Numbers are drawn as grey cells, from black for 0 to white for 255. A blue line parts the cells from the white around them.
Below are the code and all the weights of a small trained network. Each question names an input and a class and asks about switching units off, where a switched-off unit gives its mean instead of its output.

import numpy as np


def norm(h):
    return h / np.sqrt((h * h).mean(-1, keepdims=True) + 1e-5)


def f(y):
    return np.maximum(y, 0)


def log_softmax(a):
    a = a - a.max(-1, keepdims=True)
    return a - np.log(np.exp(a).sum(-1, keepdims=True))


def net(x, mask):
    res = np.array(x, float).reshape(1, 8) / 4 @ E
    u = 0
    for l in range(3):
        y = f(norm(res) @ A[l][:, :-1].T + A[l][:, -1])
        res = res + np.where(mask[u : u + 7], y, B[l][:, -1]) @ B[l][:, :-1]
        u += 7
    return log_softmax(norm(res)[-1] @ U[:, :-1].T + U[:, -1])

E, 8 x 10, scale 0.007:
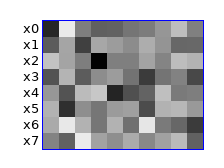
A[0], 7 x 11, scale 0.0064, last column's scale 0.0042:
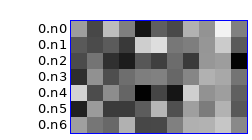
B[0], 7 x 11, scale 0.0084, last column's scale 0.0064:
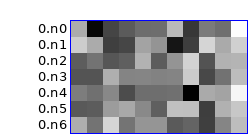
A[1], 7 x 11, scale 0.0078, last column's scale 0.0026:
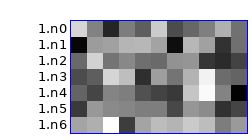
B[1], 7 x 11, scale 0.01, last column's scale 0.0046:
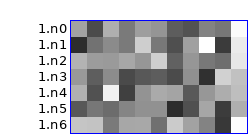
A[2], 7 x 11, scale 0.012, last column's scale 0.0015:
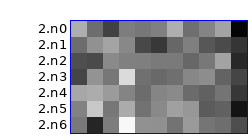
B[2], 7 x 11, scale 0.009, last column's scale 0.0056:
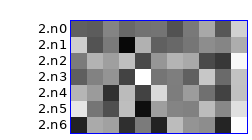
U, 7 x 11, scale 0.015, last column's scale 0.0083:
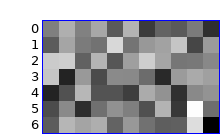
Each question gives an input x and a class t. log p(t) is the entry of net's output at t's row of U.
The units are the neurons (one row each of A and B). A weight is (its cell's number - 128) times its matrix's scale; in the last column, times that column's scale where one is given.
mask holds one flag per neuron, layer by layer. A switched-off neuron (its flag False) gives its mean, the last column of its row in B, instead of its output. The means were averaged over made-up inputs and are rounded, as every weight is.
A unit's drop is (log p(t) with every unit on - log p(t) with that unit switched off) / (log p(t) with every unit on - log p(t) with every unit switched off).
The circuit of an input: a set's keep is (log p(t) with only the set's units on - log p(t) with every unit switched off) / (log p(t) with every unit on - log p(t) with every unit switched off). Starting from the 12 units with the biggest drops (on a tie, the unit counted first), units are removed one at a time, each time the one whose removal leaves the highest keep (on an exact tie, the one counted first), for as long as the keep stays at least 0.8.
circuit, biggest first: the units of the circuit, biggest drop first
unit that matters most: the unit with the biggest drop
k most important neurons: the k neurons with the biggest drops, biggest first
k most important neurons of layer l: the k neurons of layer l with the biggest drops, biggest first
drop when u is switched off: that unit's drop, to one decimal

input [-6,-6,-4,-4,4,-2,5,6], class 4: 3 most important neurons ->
2.n6, 0.n1, 2.n5
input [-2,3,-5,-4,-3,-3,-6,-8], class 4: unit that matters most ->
2.n6
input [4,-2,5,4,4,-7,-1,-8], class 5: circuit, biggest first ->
0.n2, 2.n6
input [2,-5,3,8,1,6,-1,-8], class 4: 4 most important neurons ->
0.n5, 0.n2, 0.n3, 2.n2
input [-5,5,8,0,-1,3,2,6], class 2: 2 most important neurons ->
1.n6, 0.n0
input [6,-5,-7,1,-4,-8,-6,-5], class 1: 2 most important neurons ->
2.n3, 0.n0
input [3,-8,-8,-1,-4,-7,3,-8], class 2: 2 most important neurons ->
1.n2, 2.n5
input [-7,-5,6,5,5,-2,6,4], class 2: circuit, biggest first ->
1.n6, 2.n4
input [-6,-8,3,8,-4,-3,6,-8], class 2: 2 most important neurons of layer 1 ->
1.n1, 1.n2
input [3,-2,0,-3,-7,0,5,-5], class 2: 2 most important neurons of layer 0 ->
0.n0, 0.n4
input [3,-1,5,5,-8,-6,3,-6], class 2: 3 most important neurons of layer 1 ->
1.n2, 1.n1, 1.n3
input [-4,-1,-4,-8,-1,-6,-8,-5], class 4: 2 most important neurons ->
2.n2, 2.n6
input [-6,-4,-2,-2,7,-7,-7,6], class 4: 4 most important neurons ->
0.n1, 2.n6, 2.n2, 2.n5
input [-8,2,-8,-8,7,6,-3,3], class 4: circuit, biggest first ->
2.n6
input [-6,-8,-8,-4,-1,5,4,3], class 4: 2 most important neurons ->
2.n6, 0.n1
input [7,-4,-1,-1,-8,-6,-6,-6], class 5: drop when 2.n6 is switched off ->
0.1
